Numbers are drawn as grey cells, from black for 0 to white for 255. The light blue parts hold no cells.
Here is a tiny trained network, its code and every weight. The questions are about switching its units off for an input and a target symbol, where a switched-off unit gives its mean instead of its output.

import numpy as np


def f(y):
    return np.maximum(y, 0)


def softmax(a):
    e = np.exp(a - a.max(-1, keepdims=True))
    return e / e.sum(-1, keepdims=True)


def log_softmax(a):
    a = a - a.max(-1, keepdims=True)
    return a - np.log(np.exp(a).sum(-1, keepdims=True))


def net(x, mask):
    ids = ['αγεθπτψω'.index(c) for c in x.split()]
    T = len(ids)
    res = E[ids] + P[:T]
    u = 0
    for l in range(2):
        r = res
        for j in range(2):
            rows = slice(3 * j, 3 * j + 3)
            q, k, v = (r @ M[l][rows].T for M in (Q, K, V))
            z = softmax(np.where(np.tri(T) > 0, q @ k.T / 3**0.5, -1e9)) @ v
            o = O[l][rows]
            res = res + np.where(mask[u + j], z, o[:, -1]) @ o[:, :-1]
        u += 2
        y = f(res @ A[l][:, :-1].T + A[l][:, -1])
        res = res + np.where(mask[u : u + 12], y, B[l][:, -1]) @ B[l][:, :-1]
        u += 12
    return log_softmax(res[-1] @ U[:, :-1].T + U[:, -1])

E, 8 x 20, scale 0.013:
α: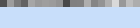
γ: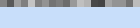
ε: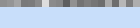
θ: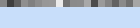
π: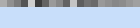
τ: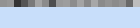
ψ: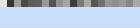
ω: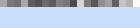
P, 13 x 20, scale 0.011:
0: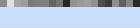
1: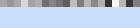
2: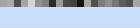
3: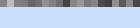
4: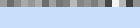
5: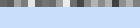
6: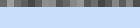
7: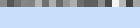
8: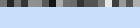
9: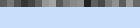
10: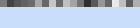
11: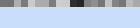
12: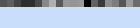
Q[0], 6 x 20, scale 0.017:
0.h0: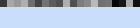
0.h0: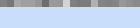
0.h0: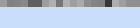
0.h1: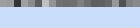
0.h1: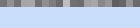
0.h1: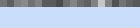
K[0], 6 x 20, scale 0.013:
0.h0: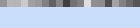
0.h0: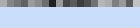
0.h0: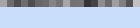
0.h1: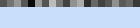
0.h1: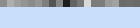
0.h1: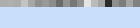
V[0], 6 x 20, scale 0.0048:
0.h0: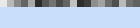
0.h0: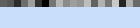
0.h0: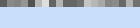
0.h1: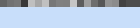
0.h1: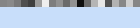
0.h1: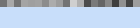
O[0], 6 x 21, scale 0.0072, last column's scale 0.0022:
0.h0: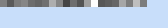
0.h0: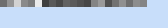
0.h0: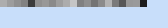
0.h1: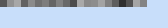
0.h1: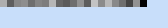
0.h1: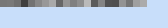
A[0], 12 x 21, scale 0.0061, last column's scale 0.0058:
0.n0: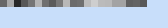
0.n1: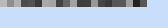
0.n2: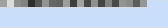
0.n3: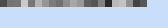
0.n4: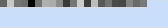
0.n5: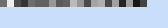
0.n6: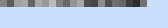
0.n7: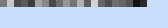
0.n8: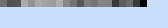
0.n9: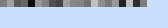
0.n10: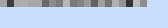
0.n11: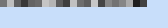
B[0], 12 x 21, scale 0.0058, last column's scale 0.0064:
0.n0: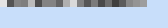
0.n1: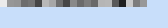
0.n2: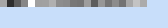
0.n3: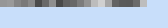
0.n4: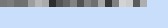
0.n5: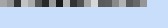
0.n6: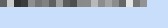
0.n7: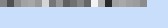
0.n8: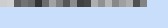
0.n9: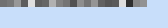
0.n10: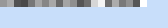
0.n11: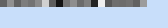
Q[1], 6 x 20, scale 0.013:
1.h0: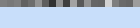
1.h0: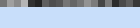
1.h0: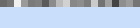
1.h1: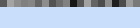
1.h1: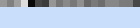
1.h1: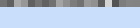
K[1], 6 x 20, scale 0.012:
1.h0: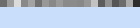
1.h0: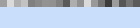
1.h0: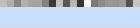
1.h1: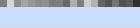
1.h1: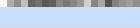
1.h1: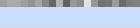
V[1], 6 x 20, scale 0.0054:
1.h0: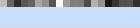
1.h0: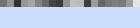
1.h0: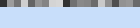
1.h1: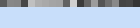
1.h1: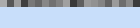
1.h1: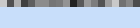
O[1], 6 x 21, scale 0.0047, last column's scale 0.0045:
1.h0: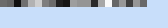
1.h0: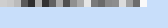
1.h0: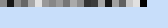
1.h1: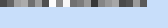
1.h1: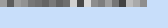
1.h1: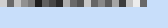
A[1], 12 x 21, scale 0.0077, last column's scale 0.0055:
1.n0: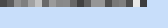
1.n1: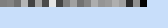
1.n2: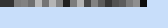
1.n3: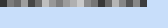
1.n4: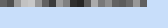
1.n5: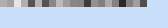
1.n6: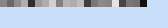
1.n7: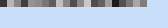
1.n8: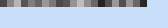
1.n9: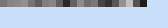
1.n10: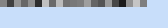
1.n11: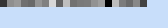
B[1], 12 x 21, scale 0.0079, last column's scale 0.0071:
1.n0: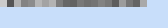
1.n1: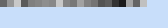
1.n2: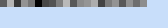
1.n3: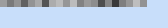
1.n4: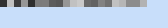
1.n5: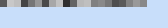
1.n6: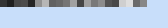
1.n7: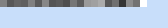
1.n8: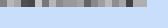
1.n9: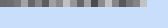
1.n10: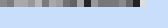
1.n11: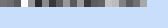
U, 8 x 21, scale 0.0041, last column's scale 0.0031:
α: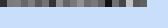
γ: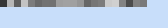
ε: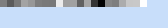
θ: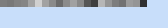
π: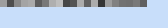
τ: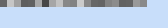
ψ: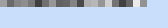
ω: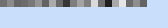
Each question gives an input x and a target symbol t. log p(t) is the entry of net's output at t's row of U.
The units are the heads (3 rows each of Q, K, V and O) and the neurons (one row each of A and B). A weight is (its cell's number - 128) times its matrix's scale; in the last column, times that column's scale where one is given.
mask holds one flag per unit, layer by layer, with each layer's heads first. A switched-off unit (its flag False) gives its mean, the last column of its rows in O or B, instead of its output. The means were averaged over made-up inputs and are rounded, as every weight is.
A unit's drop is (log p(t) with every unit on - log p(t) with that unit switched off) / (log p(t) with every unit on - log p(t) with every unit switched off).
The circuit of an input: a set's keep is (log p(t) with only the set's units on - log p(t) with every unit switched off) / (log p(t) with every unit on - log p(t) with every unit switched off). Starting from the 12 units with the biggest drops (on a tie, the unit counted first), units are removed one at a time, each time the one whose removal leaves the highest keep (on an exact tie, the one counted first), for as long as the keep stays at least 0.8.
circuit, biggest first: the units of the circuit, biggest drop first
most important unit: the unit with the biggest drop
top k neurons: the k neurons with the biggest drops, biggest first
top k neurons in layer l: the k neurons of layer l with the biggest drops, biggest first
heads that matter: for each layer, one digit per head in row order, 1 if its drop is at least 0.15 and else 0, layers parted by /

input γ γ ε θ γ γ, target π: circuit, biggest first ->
[0.h0, 1.n10, 0.h1]
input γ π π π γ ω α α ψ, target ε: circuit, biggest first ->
[0.h1, 1.n7]
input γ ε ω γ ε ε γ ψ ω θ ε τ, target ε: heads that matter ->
01 / 00
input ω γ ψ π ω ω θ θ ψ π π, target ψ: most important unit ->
1.h1
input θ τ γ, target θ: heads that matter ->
00 / 10
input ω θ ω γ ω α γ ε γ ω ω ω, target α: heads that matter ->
01 / 00
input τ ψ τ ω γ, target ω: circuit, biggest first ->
[1.h1, 0.n10]
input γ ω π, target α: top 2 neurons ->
[1.n7, 0.n10]
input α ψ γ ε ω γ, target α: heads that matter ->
01 / 00
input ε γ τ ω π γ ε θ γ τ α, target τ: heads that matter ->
00 / 10
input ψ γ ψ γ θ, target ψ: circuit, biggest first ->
[1.h1, 1.h0]
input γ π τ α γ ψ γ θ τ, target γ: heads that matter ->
01 / 10
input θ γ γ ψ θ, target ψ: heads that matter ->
00 / 01
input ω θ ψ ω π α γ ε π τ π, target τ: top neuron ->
[1.n1]
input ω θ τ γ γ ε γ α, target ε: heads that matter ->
10 / 00
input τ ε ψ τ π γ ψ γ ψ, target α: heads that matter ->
01 / 00
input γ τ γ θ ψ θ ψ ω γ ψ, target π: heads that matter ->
00 / 00
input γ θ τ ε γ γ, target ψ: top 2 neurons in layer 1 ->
[1.n7, 1.n10]
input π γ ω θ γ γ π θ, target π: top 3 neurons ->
[1.n0, 1.n11, 1.n1]
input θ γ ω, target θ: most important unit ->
1.h0
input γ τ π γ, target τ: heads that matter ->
00 / 00
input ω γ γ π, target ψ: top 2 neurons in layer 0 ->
[0.n1, 0.n5]
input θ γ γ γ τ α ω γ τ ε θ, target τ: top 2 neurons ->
[1.n1, 0.n0]
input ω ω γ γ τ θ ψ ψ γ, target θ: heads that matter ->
10 / 10
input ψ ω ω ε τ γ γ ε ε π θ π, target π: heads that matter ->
10 / 00
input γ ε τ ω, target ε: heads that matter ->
00 / 00
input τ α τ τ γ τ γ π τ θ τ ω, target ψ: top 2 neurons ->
[1.n7, 0.n0]
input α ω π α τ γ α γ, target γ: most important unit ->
1.n11
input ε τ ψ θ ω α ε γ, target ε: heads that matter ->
10 / 00
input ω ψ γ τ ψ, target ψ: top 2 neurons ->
[0.n10, 1.n10]
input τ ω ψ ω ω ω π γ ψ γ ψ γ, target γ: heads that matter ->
01 / 10
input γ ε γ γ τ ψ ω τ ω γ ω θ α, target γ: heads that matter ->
00 / 10
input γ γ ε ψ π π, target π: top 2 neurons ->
[1.n10, 0.n10]
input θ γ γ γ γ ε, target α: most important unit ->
0.h1
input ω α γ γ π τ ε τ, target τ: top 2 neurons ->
[1.n1, 0.n0]
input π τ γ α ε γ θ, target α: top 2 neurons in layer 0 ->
[0.n6, 0.n10]
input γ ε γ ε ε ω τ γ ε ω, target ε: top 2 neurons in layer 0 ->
[0.n10, 0.n2]
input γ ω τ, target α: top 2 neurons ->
[1.n7, 0.n10]
